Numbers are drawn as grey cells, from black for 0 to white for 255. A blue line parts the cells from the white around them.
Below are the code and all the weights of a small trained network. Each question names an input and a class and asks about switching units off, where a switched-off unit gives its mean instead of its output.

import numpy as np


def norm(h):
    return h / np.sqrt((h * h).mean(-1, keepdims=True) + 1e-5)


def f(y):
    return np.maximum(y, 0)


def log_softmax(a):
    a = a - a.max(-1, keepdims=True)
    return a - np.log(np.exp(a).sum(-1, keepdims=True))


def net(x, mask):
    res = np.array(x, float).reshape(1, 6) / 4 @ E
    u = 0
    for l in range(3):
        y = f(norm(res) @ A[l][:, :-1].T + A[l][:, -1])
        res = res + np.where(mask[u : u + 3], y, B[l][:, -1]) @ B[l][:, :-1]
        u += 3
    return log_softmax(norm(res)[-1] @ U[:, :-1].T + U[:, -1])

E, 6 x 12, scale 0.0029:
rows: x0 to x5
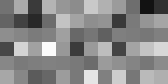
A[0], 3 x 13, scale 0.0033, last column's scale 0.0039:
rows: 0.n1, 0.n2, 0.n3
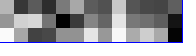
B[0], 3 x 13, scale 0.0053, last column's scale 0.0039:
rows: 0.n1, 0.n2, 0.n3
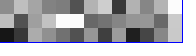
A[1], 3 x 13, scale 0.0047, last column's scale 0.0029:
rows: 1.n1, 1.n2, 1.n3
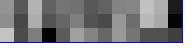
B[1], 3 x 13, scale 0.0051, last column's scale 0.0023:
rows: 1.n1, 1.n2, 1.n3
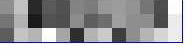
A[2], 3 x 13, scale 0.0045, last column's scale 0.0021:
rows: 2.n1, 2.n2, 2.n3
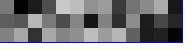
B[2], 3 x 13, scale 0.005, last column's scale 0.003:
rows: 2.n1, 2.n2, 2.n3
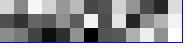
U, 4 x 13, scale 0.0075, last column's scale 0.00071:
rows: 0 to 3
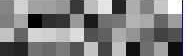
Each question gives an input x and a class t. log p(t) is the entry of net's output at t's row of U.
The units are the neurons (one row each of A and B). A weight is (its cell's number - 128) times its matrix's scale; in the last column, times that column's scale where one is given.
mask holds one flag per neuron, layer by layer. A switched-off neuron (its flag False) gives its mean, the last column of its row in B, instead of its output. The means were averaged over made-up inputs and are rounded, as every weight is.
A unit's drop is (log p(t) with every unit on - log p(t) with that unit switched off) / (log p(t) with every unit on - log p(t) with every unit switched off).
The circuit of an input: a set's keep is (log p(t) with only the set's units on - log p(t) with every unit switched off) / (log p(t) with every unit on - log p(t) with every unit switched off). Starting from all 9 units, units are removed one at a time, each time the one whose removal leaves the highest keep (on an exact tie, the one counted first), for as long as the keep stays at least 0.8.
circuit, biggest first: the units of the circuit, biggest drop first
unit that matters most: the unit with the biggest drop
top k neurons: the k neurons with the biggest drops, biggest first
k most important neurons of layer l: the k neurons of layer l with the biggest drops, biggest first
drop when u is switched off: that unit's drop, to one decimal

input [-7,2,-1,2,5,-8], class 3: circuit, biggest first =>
[2.n2]
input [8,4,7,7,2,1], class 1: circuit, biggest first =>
[2.n3, 0.n1]
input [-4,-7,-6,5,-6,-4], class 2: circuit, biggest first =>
[0.n2, 0.n1]
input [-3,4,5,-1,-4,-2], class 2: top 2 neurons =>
[2.n1, 2.n3]
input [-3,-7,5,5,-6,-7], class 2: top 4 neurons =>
[0.n2, 0.n3, 0.n1, 1.n3]
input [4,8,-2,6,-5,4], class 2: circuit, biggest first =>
[2.n1, 0.n1]
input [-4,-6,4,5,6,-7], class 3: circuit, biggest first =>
[2.n2, 0.n1]
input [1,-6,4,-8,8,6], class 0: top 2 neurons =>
[1.n3, 0.n1]
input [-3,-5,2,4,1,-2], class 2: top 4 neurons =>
[0.n2, 0.n1, 1.n3, 2.n3]
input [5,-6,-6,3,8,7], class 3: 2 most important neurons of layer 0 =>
[0.n3, 0.n1]
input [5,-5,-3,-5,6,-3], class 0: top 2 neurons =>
[1.n3, 1.n2]
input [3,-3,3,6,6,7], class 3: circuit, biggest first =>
[0.n3, 0.n1]
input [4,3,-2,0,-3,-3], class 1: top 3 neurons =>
[2.n3, 0.n2, 0.n3]
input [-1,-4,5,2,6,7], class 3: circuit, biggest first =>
[0.n3]
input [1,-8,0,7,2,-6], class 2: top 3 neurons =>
[0.n2, 0.n1, 1.n3]
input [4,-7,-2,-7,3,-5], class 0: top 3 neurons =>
[1.n3, 0.n1, 2.n1]
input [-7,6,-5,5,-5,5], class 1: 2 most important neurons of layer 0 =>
[0.n1, 0.n2]
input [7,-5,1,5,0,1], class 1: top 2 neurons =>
[2.n3, 0.n1]
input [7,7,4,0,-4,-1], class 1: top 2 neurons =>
[2.n3, 0.n2]
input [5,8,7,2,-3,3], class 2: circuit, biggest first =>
[2.n1]
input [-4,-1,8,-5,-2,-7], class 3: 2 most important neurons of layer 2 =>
[2.n2, 2.n3]
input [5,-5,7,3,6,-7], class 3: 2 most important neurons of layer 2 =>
[2.n2, 2.n1]
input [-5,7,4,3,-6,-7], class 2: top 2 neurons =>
[2.n1, 0.n3]
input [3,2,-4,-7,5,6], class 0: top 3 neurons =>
[1.n3, 0.n1, 2.n2]
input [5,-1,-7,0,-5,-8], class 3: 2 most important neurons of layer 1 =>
[1.n1, 1.n2]
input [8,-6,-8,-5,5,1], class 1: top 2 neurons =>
[2.n3, 2.n1]
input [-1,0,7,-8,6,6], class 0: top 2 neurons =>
[1.n3, 0.n1]
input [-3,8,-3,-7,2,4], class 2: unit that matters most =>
2.n1
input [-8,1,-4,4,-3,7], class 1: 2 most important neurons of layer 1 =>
[1.n2, 1.n1]
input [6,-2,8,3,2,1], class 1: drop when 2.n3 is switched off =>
0.5
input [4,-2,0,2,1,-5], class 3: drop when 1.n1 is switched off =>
0.4
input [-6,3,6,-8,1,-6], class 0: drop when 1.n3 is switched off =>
0.8
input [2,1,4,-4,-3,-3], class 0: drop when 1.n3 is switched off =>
0.0
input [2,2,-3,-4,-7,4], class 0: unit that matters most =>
2.n2
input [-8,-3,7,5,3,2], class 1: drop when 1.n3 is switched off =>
0.1
